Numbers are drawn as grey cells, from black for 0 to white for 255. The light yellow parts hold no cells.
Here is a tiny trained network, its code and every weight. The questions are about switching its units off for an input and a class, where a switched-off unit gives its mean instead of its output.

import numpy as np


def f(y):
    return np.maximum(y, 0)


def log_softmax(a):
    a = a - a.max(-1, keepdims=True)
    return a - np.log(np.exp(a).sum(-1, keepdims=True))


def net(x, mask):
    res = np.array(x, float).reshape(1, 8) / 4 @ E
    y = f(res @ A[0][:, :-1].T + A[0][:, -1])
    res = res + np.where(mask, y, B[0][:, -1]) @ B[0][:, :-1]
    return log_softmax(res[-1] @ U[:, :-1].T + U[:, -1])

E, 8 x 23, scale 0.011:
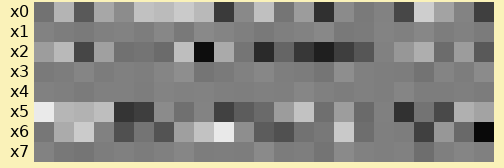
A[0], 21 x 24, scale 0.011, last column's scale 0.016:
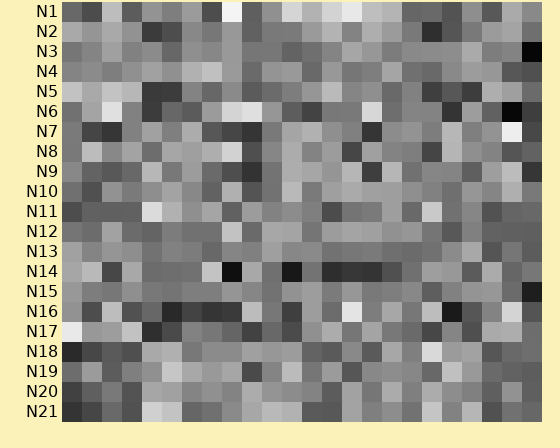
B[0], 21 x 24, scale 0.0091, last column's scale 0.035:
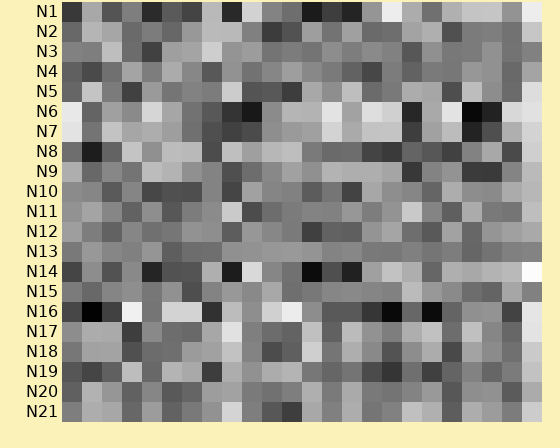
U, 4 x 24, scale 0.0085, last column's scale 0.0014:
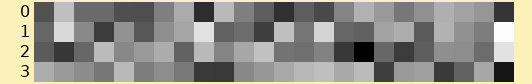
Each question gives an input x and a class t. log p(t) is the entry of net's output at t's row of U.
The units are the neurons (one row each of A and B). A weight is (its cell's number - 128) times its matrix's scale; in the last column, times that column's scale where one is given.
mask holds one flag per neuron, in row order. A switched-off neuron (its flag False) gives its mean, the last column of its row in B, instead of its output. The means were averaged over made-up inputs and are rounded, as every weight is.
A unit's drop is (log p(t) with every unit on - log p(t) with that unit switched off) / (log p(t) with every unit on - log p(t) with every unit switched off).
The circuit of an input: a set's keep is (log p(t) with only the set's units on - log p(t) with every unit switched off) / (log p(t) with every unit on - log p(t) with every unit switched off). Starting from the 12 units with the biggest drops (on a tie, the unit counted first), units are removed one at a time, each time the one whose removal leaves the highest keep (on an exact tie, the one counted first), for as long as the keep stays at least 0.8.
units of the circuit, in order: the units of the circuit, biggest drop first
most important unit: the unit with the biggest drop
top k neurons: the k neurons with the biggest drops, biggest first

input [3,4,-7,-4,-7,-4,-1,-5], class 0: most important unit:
N1
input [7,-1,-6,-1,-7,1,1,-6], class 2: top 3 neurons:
N8, N14, N19
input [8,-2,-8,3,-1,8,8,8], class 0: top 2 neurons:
N1, N16
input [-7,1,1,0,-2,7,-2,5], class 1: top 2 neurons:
N17, N5
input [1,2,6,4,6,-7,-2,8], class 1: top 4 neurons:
N1, N18, N11, N21
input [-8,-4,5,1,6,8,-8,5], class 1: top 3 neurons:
N17, N5, N6
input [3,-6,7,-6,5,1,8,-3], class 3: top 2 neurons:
N6, N1
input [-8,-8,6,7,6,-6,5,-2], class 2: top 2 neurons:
N16, N1
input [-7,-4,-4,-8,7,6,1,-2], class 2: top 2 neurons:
N16, N21
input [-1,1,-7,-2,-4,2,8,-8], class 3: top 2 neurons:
N6, N14
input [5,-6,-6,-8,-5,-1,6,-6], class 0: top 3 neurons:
N1, N7, N16
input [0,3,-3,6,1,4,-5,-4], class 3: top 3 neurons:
N7, N14, N9
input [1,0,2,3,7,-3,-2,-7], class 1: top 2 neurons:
N1, N6
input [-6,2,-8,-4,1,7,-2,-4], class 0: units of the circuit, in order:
N1
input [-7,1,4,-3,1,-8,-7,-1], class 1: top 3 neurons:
N21, N18, N6
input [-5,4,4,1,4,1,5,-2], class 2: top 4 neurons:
N16, N1, N7, N9
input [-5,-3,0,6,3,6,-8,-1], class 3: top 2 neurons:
N7, N9
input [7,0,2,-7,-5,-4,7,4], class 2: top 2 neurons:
N8, N7
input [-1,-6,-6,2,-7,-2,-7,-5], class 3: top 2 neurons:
N7, N9
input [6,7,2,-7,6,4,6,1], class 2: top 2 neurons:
N8, N7
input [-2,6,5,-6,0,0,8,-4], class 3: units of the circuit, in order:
N6
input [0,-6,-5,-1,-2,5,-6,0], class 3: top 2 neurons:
N7, N14
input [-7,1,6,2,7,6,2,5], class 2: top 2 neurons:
N16, N1
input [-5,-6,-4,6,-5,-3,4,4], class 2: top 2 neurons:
N16, N14
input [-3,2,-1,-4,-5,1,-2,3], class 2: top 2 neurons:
N6, N14
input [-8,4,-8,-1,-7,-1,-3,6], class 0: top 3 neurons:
N1, N10, N8
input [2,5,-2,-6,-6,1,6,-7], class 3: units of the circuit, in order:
N6
